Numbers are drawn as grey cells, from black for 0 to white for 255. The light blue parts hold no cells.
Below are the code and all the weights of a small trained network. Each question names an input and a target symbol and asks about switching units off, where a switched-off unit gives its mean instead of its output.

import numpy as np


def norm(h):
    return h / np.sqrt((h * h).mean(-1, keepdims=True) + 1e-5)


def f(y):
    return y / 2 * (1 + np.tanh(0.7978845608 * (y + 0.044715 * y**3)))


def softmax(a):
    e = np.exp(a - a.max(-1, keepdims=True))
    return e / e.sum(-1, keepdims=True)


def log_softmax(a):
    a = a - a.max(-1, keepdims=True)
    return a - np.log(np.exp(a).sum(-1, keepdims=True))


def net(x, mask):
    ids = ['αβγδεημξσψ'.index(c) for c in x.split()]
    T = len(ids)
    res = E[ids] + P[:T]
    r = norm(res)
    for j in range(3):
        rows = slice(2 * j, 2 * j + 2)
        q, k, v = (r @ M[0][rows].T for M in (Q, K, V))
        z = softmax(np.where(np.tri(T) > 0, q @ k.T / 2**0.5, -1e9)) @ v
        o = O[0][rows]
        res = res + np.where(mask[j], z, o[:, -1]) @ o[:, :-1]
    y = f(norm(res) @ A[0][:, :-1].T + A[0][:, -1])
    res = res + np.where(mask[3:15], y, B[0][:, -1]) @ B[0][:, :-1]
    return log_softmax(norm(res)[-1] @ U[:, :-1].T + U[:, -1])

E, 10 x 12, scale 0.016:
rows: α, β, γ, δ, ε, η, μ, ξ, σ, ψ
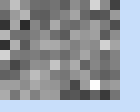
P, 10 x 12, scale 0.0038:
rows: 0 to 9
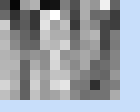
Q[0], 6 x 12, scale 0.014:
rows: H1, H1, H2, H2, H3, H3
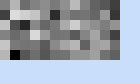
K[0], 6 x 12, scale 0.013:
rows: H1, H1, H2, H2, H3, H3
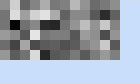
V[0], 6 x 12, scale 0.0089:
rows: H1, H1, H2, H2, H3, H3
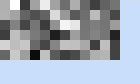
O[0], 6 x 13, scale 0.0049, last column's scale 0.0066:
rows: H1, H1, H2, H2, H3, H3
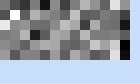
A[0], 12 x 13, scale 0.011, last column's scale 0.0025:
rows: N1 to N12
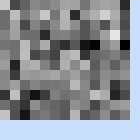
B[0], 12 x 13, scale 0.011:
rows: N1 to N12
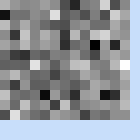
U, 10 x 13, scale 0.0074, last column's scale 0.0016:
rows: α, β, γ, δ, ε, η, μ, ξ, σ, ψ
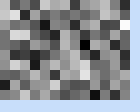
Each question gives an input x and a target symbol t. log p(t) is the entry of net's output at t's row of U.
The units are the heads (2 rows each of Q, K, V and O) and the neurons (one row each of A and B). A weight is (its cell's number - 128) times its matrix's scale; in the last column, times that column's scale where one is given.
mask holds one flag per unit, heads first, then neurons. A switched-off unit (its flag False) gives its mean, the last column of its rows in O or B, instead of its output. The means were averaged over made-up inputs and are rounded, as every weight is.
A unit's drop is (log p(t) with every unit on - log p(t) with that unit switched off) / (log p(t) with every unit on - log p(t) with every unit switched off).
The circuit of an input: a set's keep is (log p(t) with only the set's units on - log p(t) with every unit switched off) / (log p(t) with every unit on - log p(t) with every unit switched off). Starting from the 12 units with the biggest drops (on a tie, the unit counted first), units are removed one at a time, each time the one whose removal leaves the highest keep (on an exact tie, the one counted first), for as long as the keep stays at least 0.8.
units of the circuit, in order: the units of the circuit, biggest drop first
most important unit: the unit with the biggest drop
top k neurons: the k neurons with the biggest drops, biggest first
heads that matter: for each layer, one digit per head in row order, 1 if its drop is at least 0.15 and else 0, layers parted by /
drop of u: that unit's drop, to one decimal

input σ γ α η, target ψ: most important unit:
H1
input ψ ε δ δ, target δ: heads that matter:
000
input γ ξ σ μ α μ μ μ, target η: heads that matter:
010
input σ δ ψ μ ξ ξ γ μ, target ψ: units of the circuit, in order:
[H1; N5; H3]
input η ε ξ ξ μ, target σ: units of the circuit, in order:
[H3; N2]
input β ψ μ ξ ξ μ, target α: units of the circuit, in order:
[H3; H1]
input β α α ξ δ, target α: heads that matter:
011
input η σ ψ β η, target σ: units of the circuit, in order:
[H3; N2]
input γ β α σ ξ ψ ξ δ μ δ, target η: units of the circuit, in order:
[N6; H2]
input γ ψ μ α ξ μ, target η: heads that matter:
011
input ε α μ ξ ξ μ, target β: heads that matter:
010
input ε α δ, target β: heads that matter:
010
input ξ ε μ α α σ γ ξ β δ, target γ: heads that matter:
000
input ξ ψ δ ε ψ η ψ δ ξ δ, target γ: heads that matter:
011
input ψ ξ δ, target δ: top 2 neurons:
[N12; N11]
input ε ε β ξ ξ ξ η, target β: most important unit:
H2
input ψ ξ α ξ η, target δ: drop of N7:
0.1
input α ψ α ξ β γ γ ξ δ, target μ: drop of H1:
0.3
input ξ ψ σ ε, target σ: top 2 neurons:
[N2; N7]
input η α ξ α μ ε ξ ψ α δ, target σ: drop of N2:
0.2
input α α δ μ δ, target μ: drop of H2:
0.3
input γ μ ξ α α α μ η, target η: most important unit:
N6
